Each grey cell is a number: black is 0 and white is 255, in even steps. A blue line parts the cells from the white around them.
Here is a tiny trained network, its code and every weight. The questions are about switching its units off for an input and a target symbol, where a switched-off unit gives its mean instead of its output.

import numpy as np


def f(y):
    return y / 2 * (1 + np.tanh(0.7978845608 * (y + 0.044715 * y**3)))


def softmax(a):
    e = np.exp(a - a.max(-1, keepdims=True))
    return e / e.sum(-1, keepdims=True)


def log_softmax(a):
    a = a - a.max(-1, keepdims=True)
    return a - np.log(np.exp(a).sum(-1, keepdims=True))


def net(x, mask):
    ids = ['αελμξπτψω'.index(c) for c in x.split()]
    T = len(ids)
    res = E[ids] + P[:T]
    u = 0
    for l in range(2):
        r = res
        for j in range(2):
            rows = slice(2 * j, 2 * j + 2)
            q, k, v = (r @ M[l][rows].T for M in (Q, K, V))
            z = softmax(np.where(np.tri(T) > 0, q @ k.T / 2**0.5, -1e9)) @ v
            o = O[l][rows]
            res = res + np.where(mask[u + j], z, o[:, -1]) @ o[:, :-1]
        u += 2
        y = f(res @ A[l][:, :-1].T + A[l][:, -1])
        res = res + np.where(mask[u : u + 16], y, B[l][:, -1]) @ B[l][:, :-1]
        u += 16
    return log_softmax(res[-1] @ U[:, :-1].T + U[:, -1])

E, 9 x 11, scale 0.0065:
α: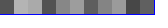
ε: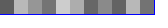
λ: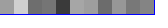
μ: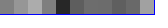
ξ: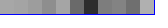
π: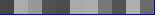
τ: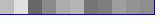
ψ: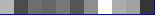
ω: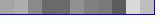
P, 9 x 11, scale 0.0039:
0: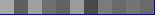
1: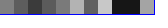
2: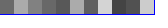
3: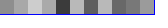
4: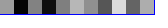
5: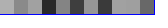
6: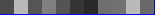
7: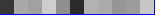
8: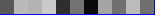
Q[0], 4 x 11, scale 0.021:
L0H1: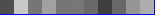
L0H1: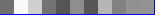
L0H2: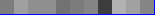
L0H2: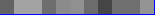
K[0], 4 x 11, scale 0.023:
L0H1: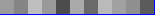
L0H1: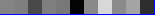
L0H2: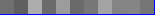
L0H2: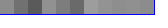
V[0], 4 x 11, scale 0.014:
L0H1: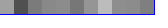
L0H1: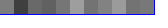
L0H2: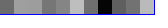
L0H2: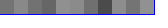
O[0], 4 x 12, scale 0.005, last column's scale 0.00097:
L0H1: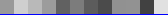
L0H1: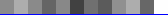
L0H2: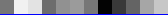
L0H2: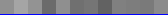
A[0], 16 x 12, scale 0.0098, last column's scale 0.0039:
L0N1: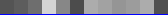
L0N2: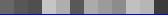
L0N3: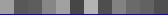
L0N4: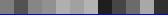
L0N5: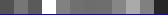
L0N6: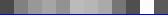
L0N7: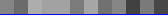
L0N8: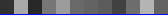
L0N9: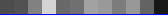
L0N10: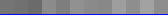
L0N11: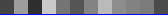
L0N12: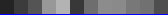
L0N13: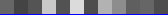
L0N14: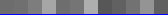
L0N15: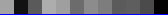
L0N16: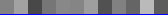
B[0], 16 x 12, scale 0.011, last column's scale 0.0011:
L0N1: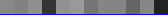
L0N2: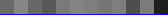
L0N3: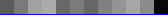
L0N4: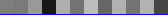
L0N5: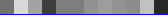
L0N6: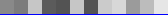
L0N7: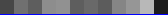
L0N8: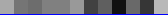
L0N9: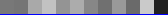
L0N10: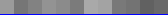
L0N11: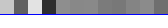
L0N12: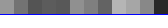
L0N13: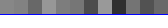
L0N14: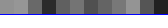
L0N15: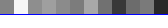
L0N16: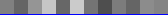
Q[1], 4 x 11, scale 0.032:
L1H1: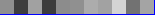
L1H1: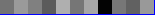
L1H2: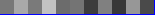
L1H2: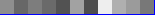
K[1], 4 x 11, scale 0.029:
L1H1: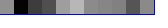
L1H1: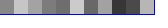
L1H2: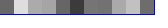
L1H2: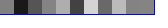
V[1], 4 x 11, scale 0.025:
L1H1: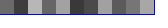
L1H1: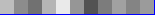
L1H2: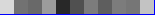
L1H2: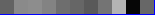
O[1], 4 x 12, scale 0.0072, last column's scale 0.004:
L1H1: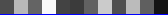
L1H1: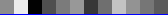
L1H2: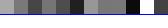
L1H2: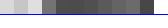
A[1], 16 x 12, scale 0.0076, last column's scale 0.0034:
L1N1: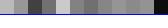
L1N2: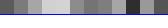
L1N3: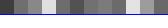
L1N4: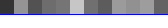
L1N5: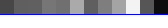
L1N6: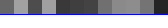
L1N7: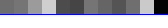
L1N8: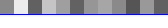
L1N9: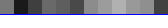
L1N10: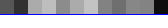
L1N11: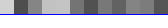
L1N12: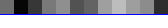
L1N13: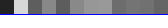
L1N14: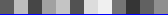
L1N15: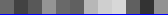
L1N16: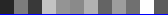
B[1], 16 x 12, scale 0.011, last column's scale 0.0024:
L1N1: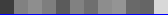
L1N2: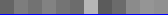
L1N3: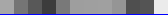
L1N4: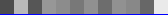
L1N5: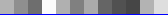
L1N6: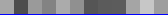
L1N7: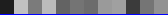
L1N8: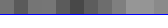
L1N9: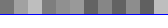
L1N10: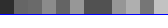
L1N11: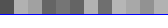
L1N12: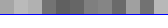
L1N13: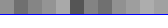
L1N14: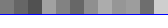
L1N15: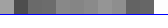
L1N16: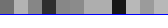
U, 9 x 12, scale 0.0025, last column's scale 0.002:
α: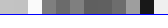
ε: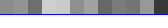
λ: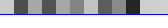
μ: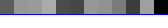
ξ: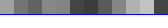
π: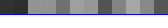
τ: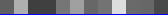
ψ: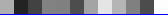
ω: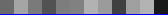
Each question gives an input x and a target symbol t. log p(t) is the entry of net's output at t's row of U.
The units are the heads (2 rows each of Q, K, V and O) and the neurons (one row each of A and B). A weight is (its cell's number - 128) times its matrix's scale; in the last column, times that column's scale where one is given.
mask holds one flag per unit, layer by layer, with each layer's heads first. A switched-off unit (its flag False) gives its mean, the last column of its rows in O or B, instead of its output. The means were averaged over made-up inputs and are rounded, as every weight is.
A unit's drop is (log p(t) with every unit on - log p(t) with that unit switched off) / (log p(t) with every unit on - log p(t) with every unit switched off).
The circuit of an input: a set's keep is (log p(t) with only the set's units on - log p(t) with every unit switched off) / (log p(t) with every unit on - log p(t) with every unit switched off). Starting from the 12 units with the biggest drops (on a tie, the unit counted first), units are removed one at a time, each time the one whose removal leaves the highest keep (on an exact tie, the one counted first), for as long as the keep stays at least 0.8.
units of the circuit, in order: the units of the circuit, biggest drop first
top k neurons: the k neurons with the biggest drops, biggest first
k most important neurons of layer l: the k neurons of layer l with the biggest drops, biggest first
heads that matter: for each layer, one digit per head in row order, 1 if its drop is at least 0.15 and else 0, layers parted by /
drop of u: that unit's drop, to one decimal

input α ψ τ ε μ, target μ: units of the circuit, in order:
(L0H2, L1H2, L1N7, L1H1)
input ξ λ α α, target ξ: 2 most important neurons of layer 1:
(L1N6, L1N8)
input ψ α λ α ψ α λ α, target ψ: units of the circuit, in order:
(L0H2, L1H1, L1N3)
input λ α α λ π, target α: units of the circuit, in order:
(L0H2, L1H2)
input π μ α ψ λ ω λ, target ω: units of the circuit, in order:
(L0H2, L1H2, L1N16)
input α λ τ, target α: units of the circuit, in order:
(L1H2, L0N6, L0N8)
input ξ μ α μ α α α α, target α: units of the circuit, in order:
(L1H2, L0N6, L0H1, L0H2)
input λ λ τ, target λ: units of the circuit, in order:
(L1H1, L1H2, L0N6)
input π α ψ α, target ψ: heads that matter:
01 / 11
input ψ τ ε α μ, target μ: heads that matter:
00 / 11
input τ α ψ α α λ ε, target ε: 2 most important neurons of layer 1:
(L1N5, L1N4)
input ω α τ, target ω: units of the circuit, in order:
(L1H2, L1N16)
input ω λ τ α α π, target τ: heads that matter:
01 / 10
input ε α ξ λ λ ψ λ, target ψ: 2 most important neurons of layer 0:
(L0N11, L0N8)
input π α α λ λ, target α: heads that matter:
01 / 01
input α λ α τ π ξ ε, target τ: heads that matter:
11 / 10
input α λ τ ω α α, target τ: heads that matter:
01 / 10
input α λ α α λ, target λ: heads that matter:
00 / 11
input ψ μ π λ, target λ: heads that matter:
10 / 11
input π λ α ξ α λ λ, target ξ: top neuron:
(L1N6)
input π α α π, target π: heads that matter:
00 / 11
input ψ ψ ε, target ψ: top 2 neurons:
(L0N11, L1N3)
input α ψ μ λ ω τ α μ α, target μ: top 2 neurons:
(L0N6, L1N7)
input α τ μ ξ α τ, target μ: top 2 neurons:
(L1N7, L0N6)
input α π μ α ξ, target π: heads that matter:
01 / 11
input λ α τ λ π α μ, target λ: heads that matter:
11 / 11
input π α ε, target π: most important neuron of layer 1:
(L1N10)
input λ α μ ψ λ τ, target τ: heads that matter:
10 / 10
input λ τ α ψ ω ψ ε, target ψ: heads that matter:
11 / 11
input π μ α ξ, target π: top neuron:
(L0N6)
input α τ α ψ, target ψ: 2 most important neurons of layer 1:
(L1N14, L1N15)
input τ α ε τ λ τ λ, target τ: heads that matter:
10 / 10
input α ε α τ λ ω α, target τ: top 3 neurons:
(L0N8, L1N4, L1N1)
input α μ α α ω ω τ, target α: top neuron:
(L0N8)
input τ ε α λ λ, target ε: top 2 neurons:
(L1N5, L0N8)
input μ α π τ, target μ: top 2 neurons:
(L0N6, L1N7)
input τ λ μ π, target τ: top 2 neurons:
(L0N6, L1N4)
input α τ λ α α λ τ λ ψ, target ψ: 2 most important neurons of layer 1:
(L1N3, L1N14)
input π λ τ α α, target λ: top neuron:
(L0N16)
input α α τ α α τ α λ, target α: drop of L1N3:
0.0
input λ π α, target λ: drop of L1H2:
0.3
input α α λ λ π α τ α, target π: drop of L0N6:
1.1
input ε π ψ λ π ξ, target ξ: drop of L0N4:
0.1
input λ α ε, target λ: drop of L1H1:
0.6
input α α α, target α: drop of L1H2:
0.9
